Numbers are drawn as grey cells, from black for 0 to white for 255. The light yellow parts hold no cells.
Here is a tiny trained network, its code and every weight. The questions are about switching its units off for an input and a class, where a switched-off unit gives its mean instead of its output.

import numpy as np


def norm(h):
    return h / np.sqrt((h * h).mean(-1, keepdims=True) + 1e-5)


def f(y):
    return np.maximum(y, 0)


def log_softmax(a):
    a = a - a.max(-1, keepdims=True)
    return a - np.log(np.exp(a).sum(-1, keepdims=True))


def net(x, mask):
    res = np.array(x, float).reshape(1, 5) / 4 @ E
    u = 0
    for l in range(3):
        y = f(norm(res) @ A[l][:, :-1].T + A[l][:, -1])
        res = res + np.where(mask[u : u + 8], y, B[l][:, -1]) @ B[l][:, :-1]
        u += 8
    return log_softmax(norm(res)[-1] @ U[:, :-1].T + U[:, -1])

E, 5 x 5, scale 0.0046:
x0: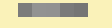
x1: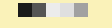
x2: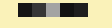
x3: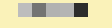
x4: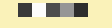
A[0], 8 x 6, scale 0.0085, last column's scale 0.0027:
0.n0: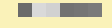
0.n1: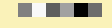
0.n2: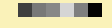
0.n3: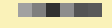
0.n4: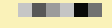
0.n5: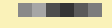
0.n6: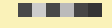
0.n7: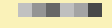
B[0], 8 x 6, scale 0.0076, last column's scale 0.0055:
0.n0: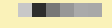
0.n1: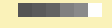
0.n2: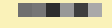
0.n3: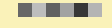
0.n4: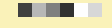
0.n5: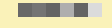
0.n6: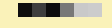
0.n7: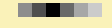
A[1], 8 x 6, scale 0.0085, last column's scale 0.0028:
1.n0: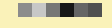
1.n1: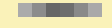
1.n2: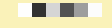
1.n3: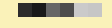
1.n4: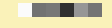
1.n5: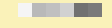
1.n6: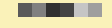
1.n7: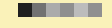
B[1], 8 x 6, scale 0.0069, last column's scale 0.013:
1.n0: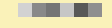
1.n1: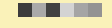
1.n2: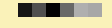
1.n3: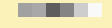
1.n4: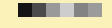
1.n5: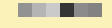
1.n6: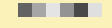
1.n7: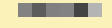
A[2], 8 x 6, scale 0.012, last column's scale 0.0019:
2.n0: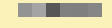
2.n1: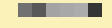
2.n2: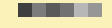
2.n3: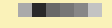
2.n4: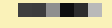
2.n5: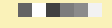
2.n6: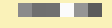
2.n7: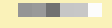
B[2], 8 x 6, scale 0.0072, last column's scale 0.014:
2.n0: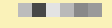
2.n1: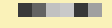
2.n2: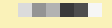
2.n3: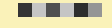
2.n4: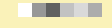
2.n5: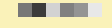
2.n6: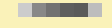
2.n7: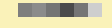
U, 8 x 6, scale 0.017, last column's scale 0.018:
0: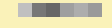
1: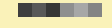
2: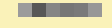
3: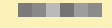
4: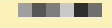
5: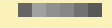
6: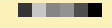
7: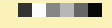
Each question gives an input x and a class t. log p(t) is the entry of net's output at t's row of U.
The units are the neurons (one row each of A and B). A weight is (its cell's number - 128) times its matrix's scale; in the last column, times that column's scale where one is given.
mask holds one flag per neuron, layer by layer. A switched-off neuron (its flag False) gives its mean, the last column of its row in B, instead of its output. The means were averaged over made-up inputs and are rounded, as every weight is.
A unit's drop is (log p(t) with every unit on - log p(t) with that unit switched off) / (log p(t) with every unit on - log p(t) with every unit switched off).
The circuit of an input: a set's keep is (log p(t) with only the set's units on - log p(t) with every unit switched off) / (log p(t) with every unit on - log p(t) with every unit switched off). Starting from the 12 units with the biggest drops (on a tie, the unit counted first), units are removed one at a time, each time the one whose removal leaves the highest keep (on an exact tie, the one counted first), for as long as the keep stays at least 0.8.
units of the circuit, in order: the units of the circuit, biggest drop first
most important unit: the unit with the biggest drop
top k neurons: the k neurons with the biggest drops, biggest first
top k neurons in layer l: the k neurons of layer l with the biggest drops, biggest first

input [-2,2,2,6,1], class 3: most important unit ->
0.n4
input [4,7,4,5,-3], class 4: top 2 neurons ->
(1.n7 2.n1)
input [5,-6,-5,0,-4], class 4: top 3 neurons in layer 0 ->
(0.n4 0.n7 0.n6)
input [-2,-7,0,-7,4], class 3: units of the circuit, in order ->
(2.n5 1.n6)
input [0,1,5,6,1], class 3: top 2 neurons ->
(0.n4 1.n3)
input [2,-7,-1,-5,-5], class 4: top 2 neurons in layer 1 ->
(1.n4 1.n3)
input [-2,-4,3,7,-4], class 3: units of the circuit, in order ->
(0.n4 1.n6)
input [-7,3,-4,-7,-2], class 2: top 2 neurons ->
(0.n4 2.n6)
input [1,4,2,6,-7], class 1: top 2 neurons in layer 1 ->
(1.n2 1.n6)
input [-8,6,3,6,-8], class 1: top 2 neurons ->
(1.n2 1.n6)
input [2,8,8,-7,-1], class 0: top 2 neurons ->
(2.n4 1.n7)
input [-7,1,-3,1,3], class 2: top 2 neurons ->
(1.n2 2.n2)
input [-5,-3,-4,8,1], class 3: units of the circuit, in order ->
(0.n4 1.n6)
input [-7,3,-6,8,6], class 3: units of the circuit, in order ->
(0.n4)
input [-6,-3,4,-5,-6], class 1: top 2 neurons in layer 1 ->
(1.n2 1.n4)
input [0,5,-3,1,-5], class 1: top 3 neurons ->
(1.n2 1.n6 0.n6)
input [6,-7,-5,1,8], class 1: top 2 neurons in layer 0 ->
(0.n6 0.n1)
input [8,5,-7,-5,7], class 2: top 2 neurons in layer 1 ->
(1.n2 1.n4)
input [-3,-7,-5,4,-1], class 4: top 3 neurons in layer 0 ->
(0.n3 0.n6 0.n0)
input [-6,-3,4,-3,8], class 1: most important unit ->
0.n6
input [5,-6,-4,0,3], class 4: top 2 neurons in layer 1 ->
(1.n3 1.n2)
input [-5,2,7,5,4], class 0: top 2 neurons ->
(2.n4 1.n7)
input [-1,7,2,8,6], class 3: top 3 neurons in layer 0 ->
(0.n4 0.n5 0.n6)
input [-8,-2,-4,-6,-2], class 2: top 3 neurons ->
(0.n4 2.n4 2.n6)
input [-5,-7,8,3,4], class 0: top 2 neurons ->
(2.n4 2.n1)
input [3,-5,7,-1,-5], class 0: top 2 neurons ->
(2.n4 0.n0)
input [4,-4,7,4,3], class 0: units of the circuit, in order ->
(2.n4)
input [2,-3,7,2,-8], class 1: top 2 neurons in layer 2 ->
(2.n3 2.n6)
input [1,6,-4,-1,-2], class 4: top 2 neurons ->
(0.n4 2.n1)
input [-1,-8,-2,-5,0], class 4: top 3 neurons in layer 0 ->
(0.n4 0.n6 0.n3)
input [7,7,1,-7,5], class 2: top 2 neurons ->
(0.n0 0.n4)
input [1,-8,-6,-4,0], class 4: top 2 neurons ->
(1.n3 0.n4)
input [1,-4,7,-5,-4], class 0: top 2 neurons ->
(2.n4 0.n4)
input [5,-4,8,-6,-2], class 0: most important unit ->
2.n4
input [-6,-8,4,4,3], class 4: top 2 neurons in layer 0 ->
(0.n3 0.n5)
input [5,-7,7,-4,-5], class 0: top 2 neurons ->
(2.n4 0.n4)
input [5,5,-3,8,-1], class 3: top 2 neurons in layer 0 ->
(0.n4 0.n5)
